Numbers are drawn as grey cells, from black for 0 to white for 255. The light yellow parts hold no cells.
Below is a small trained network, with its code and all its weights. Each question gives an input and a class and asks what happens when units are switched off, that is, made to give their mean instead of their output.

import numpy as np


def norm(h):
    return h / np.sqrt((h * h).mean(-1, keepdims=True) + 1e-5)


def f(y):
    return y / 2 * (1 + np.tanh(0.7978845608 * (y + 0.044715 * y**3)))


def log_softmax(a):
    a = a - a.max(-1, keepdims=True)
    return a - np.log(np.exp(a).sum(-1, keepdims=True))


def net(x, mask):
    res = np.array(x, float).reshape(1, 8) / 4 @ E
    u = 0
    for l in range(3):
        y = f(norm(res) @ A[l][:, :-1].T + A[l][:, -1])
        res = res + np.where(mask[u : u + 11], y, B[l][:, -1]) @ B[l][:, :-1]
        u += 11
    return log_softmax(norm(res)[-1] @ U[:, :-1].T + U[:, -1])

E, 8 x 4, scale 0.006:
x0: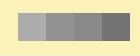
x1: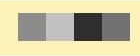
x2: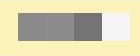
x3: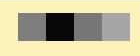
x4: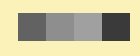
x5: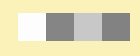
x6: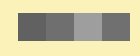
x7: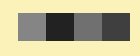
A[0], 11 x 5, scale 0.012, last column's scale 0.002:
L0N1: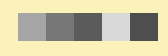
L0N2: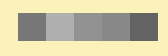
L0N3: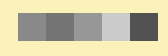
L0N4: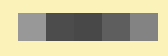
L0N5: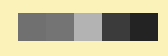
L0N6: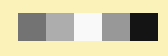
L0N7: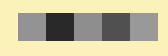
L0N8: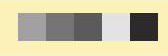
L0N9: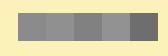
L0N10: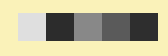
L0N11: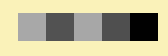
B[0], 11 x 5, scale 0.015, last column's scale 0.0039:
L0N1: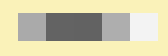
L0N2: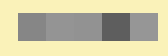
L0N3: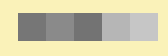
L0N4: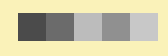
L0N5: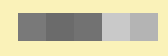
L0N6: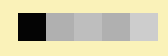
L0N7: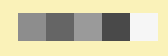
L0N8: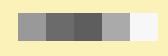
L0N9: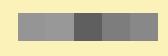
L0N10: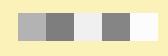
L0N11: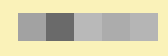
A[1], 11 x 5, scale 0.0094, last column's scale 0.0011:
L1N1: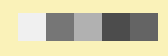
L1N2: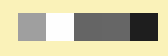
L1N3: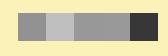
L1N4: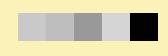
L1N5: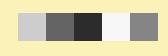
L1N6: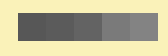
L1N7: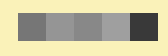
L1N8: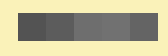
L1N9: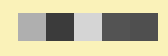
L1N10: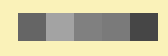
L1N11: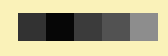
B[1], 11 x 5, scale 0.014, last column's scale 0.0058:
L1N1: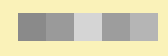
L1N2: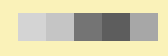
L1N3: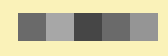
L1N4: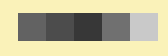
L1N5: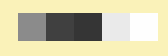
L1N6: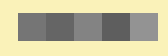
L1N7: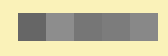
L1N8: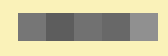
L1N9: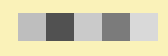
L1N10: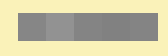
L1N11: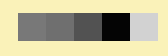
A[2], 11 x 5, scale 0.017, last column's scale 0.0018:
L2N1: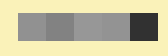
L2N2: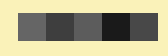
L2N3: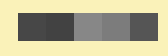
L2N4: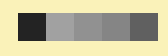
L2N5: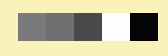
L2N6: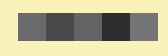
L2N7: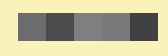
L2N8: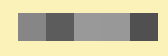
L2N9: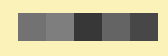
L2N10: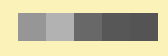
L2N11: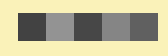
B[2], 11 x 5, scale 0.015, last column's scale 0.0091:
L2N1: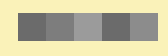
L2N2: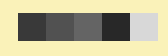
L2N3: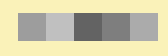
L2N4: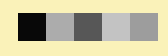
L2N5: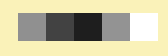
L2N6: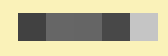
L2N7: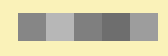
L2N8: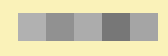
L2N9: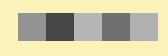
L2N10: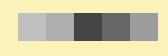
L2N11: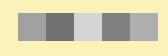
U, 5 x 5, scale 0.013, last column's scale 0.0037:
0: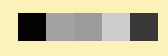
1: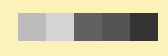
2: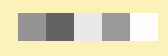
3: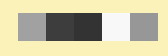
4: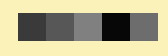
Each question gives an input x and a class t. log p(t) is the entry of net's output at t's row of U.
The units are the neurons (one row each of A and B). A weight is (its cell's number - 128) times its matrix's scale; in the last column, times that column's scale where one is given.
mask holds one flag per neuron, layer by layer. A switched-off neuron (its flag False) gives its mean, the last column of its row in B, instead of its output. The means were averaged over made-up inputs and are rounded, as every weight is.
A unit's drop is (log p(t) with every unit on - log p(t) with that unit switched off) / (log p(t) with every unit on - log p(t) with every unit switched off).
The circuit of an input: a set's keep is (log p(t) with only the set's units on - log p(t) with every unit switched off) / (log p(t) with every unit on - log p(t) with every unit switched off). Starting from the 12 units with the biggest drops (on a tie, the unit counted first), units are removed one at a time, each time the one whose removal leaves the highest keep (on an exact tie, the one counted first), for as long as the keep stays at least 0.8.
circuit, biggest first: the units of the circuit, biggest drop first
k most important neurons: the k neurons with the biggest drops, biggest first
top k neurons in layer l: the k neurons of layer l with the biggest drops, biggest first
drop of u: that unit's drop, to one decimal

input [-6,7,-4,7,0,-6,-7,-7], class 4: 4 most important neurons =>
[L1N11, L0N10, L0N3, L0N5]
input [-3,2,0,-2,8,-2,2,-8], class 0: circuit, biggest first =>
[L2N4]
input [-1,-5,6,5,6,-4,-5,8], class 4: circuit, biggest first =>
[L1N11, L2N2]
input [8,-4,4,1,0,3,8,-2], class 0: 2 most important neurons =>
[L0N6, L1N5]
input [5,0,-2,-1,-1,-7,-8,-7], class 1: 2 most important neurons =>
[L1N2, L0N5]
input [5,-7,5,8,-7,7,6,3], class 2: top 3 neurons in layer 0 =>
[L0N10, L0N7, L0N5]
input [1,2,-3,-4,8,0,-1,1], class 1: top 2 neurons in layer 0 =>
[L0N10, L0N7]
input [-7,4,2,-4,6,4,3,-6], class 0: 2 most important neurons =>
[L0N6, L2N4]
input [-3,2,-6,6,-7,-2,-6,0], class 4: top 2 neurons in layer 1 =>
[L1N11, L1N5]
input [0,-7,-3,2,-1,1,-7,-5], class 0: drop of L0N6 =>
1.2
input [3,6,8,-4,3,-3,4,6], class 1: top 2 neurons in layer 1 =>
[L1N2, L1N4]
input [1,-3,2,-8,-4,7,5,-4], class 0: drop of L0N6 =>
0.9
